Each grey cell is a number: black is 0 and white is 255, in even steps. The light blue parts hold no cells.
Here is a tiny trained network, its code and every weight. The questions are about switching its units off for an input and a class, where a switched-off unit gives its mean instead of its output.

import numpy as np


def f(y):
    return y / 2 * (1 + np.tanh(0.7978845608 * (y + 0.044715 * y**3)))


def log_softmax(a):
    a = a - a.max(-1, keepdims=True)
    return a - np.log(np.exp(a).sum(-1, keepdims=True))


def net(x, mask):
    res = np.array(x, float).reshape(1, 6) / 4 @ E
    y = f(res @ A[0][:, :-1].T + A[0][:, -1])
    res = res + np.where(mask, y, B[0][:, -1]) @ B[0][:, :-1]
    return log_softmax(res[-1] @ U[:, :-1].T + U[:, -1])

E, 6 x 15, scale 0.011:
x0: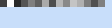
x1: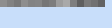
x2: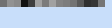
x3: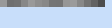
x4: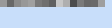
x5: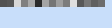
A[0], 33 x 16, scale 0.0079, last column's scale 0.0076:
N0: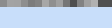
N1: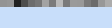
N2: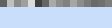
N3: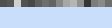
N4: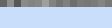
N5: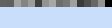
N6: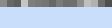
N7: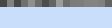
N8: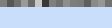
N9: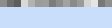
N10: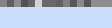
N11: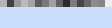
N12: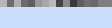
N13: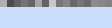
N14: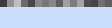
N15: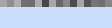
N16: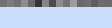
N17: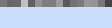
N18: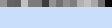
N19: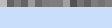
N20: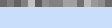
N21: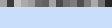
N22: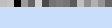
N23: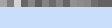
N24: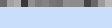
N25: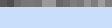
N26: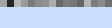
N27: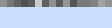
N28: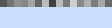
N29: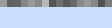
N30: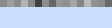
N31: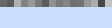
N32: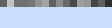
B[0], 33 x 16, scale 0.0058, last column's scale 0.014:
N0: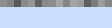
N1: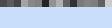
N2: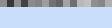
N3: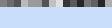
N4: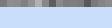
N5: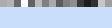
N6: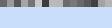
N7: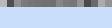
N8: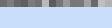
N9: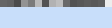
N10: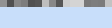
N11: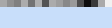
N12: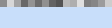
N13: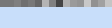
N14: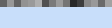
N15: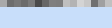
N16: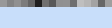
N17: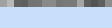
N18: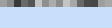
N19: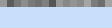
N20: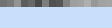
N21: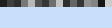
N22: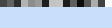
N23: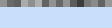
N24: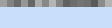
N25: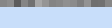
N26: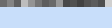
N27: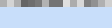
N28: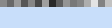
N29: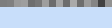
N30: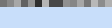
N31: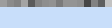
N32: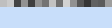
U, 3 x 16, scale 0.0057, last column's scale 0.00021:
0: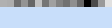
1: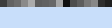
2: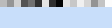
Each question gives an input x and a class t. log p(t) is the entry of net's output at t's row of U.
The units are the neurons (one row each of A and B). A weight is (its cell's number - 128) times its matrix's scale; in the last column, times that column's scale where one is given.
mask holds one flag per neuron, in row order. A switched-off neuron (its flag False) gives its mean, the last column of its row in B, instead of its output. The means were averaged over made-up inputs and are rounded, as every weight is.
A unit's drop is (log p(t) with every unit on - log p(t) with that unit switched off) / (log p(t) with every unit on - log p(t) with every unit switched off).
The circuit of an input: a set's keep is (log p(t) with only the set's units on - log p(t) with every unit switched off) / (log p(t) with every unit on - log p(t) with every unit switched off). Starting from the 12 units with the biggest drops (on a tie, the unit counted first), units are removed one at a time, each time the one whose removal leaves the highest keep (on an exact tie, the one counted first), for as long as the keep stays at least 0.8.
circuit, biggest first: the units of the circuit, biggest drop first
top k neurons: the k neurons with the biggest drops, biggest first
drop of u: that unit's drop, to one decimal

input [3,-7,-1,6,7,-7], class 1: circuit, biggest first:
N22
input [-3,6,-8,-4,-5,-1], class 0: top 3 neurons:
N18, N11, N6
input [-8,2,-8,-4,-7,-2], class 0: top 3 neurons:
N11, N18, N6
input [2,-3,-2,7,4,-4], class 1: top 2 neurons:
N11, N22
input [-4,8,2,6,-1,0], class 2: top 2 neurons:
N22, N9
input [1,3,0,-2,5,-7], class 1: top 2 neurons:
N22, N11
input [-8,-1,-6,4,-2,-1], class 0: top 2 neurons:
N11, N18
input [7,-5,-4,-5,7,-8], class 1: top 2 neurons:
N22, N1
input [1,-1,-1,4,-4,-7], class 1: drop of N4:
-0.1
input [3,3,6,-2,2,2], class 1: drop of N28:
-0.1
